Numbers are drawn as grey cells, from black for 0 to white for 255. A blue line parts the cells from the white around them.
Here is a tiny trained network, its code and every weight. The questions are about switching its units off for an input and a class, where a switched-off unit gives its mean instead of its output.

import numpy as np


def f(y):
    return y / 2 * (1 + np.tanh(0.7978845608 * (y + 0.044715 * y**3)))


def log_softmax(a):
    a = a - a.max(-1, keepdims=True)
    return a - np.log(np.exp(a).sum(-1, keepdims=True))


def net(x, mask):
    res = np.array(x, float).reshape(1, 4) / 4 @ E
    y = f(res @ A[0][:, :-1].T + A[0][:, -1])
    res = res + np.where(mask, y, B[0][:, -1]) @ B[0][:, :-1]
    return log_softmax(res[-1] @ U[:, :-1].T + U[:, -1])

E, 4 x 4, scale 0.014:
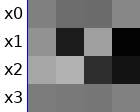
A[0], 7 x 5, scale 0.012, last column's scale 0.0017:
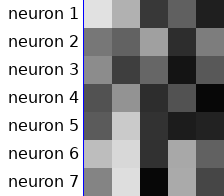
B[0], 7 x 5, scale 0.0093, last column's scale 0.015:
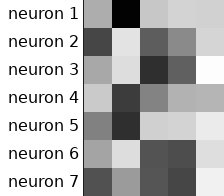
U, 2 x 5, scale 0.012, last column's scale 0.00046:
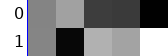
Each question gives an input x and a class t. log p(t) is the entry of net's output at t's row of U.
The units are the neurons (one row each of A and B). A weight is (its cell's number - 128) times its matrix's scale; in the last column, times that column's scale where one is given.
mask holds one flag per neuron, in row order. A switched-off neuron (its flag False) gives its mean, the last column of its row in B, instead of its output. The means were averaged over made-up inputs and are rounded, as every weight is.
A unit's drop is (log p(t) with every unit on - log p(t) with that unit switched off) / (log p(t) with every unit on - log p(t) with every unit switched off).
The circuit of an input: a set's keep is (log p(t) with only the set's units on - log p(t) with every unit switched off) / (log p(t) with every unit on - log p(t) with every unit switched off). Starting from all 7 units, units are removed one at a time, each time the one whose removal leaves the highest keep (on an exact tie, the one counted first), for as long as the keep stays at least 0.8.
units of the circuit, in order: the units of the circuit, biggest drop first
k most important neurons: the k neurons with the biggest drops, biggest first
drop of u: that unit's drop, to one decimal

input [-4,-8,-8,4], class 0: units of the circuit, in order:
[neuron 5]
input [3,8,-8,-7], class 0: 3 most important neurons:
[neuron 5; neuron 1; neuron 2]
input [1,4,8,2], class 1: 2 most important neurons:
[neuron 5; neuron 1]
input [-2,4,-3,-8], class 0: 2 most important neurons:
[neuron 5; neuron 1]
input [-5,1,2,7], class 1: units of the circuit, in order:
[neuron 6; neuron 7]
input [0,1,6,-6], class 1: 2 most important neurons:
[neuron 5; neuron 1]
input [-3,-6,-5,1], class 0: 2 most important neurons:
[neuron 5; neuron 1]
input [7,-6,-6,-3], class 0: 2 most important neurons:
[neuron 5; neuron 1]
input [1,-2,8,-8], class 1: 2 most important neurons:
[neuron 1; neuron 5]
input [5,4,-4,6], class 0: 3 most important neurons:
[neuron 5; neuron 1; neuron 4]
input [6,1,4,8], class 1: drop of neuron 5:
0.1
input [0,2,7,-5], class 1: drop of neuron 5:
0.4
